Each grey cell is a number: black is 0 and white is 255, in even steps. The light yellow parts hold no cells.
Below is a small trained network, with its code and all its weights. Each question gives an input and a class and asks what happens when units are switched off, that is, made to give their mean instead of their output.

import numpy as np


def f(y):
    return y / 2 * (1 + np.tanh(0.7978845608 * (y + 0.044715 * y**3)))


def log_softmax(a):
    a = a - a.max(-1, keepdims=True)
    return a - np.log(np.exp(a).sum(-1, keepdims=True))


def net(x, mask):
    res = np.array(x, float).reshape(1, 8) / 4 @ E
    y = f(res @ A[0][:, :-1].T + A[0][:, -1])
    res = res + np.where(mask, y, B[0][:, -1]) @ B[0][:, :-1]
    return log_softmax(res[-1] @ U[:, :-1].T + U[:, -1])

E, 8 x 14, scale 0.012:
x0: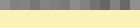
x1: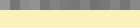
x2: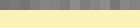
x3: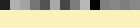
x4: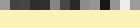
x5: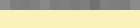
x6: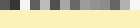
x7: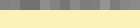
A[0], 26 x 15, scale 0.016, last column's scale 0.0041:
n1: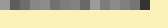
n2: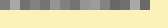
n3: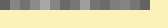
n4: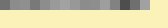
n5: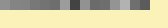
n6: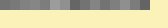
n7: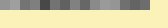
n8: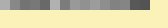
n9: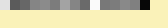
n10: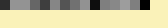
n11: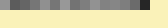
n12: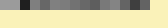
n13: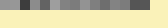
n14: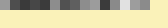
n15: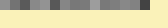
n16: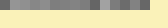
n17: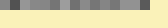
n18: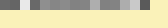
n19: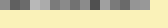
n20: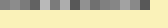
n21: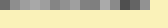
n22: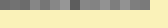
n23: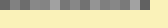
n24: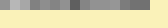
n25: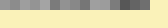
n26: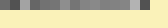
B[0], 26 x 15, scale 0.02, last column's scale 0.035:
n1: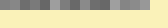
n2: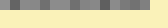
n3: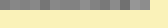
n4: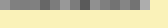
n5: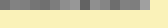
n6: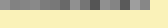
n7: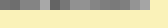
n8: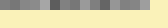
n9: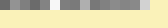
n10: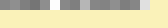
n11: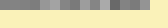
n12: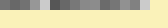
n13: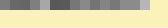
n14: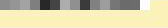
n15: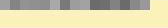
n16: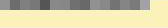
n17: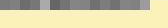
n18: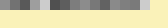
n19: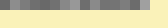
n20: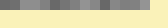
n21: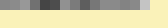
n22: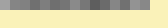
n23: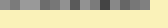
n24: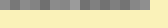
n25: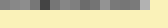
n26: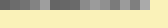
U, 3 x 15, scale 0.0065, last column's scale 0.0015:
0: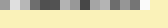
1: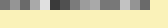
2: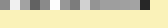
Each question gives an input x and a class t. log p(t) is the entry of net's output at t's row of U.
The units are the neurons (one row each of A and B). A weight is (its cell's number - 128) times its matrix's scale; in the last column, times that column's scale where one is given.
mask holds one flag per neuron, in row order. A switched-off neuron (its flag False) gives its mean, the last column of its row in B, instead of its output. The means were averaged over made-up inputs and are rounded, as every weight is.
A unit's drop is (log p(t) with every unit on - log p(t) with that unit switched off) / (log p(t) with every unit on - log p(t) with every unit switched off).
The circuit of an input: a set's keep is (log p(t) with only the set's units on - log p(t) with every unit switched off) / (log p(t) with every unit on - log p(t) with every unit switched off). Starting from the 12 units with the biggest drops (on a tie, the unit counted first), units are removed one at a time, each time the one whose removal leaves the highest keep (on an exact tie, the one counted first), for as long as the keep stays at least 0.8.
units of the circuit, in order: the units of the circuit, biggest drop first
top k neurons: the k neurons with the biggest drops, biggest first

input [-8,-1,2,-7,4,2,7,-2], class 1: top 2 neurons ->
[n18, n10]
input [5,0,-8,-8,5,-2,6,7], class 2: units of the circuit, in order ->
[n9]
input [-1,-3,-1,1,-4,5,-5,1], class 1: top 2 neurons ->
[n14, n12]
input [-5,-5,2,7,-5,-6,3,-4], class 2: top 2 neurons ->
[n10, n14]
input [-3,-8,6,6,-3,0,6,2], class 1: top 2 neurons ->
[n18, n9]
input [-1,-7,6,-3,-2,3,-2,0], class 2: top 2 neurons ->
[n14, n18]
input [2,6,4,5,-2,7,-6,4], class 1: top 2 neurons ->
[n12, n9]
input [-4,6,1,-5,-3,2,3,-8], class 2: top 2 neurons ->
[n14, n9]
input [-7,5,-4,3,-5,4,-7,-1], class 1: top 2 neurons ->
[n14, n12]
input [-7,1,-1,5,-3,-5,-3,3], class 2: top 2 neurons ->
[n14, n10]
